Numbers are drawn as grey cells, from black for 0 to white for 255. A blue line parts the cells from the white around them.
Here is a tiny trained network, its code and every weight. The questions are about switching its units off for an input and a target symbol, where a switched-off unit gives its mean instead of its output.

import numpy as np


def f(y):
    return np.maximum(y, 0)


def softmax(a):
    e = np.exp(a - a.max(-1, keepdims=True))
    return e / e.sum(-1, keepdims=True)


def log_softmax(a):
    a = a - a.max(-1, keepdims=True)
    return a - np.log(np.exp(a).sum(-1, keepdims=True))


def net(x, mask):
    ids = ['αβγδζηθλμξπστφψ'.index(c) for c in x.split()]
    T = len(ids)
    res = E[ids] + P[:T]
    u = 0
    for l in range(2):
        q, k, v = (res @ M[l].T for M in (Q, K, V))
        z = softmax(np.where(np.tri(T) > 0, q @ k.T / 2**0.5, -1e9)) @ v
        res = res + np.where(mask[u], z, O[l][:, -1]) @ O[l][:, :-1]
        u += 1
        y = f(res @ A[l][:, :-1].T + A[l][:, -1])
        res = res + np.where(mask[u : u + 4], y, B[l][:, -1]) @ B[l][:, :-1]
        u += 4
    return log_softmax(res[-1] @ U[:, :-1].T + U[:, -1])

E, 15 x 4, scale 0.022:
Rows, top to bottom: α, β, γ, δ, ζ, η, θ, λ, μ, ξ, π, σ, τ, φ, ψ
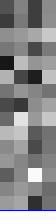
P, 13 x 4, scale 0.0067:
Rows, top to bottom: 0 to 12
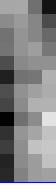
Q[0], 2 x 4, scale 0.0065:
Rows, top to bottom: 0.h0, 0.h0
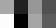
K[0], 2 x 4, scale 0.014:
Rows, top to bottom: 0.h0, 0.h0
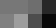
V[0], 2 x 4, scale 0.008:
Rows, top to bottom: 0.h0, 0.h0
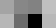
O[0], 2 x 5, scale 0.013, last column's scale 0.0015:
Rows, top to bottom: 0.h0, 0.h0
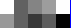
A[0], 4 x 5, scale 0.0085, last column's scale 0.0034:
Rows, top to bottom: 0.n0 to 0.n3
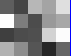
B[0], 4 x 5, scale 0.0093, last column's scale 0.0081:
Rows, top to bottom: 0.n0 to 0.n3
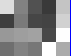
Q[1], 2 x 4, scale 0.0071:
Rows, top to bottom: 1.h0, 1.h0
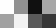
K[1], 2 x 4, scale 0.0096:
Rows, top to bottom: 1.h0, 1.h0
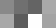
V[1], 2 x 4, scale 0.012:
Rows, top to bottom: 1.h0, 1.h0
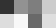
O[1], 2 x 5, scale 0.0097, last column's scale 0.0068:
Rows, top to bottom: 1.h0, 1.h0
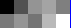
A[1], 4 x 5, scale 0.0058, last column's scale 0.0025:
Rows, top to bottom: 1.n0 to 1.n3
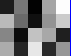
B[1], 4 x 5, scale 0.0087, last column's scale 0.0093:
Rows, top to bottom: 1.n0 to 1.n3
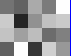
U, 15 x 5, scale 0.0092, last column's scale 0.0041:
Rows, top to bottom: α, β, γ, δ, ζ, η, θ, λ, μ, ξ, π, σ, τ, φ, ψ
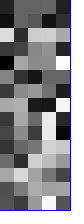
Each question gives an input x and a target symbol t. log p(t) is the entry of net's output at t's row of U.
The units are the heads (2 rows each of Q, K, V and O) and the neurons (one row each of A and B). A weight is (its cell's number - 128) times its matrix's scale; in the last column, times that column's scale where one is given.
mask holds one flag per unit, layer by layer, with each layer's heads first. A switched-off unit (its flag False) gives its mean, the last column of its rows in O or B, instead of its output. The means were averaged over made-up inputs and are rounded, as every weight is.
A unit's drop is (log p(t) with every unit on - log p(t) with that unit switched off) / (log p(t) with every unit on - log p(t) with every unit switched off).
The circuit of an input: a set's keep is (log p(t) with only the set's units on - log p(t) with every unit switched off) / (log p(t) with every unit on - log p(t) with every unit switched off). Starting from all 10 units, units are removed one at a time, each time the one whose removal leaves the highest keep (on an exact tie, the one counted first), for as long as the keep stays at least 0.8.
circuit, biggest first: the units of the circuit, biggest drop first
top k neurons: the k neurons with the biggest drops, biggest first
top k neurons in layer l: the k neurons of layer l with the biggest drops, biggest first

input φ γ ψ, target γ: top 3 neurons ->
1.n1; 0.n3; 1.n0
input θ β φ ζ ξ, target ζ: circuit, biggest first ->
0.h0; 1.h0
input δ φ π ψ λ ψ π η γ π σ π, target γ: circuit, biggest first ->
0.h0
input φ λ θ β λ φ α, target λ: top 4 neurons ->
0.n2; 0.n3; 0.n0; 1.n0
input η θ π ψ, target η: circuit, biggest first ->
0.h0; 1.n1
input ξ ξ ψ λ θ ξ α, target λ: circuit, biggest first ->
1.h0; 0.n2
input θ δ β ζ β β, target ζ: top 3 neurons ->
0.n1; 1.n1; 0.n2
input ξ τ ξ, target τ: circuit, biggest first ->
0.h0; 0.n0; 1.h0
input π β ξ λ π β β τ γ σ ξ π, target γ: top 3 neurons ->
0.n0; 1.n1; 0.n2
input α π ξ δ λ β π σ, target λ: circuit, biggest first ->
1.h0; 0.h0
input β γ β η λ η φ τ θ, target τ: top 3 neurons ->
0.n0; 0.n1; 0.n3
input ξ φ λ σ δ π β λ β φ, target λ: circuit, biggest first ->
1.h0; 0.n3
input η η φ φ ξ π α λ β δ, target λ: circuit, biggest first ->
1.h0; 0.h0
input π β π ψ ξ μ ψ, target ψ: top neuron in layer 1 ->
1.n0
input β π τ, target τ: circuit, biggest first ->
0.n0; 1.h0; 1.n3
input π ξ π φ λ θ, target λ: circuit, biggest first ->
1.h0; 1.n0
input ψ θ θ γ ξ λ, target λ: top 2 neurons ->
0.n0; 0.n2
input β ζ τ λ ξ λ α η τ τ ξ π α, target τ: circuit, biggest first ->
0.n0; 0.h0; 1.h0; 0.n3
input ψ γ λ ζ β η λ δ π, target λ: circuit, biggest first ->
1.h0; 0.n3
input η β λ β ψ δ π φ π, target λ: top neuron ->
0.n3
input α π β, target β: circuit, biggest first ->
0.h0; 1.h0; 0.n0
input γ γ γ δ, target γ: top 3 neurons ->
1.n1; 0.n3; 1.n3
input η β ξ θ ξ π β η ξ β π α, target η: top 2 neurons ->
0.n1; 1.n1
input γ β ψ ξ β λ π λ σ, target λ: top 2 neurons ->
0.n3; 1.n0
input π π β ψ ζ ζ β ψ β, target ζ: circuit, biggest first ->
0.h0; 0.n2
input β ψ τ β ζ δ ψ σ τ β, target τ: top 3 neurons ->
0.n0; 0.n3; 0.n2
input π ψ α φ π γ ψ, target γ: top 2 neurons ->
1.n1; 1.n0
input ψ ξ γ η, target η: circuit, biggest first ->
0.h0
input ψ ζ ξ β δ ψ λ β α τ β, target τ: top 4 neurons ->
0.n0; 0.n2; 0.n3; 0.n1
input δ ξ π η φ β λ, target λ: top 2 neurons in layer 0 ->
0.n2; 0.n0
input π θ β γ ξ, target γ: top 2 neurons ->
1.n1; 0.n3
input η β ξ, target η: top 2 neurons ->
0.n1; 0.n3
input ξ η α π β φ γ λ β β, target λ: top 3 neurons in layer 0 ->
0.n2; 0.n1; 0.n3
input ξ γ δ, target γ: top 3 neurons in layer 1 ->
1.n1; 1.n3; 1.n0
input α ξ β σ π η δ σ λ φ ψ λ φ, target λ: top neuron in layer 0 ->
0.n3
